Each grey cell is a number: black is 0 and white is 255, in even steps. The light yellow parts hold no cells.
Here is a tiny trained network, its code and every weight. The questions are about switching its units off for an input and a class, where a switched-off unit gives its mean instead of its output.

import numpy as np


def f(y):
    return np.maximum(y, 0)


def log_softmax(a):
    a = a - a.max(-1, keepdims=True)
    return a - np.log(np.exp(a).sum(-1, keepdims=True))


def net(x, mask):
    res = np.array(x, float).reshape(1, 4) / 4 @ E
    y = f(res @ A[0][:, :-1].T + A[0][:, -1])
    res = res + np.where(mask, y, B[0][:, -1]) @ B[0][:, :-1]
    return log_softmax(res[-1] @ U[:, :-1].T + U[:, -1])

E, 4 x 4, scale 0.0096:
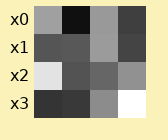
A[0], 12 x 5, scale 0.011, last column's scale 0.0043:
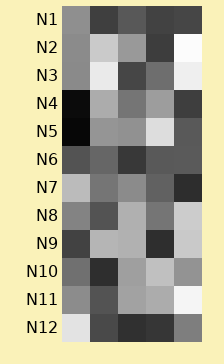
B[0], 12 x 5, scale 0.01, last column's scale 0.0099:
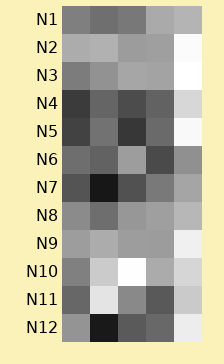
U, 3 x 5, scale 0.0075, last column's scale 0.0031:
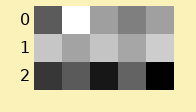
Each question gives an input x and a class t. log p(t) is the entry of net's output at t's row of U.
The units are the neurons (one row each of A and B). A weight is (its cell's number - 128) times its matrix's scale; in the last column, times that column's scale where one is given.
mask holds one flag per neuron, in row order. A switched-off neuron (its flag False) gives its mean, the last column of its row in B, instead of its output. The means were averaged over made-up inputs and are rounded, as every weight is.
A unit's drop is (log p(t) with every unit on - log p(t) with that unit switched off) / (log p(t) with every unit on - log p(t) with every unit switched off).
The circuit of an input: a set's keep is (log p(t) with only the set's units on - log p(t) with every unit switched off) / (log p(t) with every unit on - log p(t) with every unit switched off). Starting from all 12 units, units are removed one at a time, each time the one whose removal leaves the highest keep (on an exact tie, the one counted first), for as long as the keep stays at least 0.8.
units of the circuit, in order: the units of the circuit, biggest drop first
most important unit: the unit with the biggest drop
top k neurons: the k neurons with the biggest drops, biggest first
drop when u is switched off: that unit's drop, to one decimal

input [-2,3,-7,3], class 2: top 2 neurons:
(N5 N4)
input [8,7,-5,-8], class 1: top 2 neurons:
(N9 N2)
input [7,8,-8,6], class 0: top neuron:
(N10)
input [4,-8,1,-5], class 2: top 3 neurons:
(N12 N10 N7)
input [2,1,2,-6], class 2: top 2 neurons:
(N12 N10)
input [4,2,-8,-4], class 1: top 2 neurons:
(N5 N11)
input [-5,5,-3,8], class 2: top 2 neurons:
(N5 N4)
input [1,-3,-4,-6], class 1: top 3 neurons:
(N5 N11 N4)
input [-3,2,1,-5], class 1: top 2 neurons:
(N5 N11)
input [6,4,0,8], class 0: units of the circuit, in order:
(N11 N12)
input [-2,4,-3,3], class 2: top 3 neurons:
(N5 N4 N2)
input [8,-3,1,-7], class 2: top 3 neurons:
(N12 N7 N10)
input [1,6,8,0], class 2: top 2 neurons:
(N12 N2)
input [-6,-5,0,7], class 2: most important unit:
N5
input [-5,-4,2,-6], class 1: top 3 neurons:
(N5 N11 N4)
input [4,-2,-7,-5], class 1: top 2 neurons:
(N5 N11)
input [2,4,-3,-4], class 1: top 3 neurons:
(N5 N11 N4)
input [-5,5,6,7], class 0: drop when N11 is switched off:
0.1
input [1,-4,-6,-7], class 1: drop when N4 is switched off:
0.2
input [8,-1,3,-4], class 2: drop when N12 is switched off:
0.1
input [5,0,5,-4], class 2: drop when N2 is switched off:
0.0
